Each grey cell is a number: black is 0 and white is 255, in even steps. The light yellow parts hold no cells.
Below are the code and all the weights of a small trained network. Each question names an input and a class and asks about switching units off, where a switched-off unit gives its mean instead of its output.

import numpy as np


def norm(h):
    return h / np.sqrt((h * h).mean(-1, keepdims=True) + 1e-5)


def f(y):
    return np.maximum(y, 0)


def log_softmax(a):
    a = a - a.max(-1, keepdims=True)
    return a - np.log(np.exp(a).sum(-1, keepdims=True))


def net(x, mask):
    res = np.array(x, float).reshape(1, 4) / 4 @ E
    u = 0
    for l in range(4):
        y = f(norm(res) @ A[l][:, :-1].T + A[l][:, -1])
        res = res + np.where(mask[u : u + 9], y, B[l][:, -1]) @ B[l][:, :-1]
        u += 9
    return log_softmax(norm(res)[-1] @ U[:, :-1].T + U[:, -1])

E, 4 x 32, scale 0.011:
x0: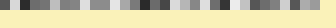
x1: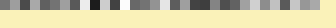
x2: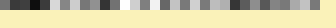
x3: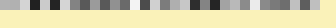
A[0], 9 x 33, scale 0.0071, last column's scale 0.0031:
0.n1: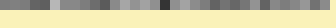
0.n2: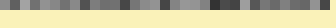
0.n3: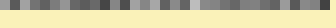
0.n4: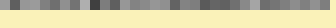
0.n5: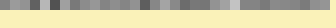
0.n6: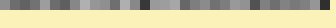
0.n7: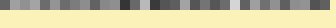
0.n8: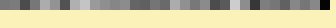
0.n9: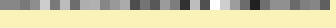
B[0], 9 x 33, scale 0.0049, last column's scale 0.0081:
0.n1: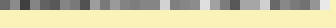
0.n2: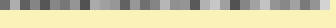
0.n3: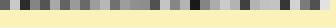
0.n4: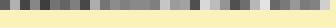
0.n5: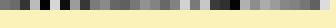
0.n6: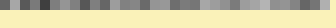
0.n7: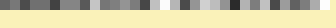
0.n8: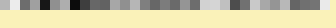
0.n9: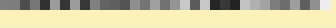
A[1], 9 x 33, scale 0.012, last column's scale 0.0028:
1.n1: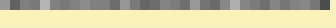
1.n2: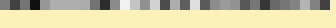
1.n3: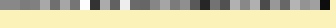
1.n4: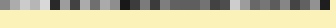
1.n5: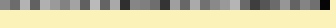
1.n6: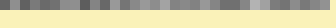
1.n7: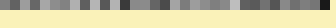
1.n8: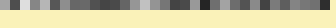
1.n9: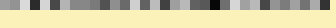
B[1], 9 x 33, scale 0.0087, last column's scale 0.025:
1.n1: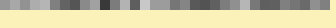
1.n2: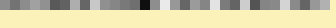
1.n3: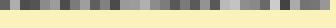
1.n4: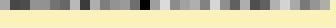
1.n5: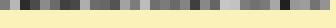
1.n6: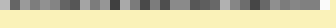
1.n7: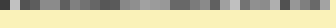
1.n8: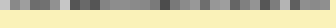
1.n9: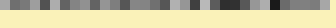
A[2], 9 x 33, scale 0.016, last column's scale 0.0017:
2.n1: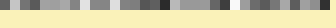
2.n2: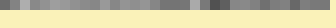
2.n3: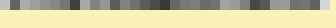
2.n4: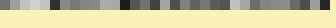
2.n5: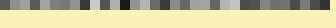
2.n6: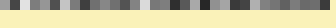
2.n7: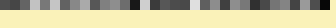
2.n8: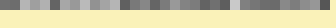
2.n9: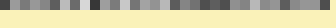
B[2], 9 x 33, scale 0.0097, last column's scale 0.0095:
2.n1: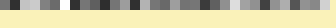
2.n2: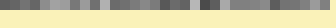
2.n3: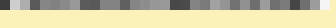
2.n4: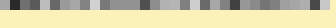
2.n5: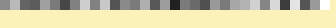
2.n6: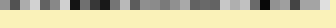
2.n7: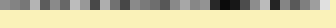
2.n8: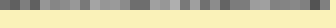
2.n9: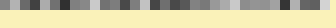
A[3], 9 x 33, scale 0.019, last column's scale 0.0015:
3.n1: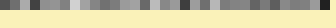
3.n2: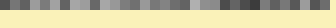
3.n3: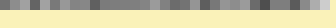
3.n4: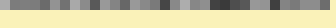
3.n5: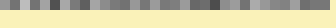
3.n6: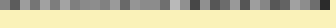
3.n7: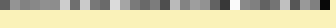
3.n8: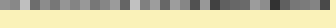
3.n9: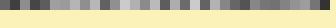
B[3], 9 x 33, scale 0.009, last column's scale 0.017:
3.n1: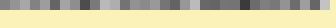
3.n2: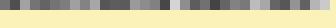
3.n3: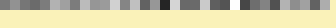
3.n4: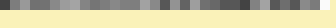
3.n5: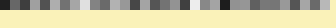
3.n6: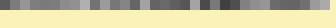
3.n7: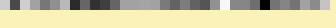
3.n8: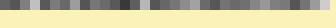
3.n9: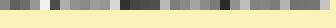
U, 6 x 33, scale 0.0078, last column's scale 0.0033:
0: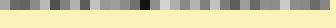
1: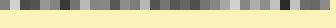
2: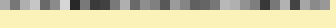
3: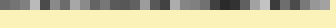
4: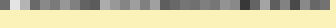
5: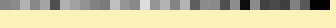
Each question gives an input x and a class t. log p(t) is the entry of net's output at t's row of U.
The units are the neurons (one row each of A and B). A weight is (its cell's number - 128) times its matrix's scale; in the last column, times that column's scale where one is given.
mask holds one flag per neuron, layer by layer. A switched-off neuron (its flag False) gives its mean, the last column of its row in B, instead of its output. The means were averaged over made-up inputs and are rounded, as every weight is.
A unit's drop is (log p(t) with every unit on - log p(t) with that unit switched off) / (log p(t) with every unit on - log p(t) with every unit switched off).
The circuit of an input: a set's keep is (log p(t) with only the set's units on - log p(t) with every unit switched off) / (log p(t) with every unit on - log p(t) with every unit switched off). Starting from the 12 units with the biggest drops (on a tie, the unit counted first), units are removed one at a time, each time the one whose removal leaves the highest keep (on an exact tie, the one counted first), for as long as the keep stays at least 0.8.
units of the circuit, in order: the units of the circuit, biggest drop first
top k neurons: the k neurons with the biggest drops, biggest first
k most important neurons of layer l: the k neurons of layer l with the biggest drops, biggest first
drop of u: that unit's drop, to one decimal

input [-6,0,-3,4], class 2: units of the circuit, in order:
2.n6
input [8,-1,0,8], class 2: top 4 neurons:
2.n1, 3.n7, 0.n8, 2.n7
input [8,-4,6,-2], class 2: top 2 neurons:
2.n1, 3.n7
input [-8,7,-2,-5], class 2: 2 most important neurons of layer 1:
1.n8, 1.n7
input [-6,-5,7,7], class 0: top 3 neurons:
1.n2, 2.n7, 0.n9
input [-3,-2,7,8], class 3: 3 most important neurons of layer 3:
3.n8, 3.n4, 3.n6
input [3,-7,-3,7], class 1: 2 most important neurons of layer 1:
1.n7, 1.n5
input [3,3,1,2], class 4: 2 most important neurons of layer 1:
1.n6, 1.n9
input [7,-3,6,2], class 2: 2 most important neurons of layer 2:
2.n1, 2.n4
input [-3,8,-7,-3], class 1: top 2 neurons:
1.n3, 2.n9
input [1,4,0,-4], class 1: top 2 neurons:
0.n5, 2.n9
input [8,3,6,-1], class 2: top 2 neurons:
3.n7, 2.n1
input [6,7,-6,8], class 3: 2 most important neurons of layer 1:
1.n9, 1.n7
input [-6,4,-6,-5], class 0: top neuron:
1.n4
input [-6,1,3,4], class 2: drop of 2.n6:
0.4
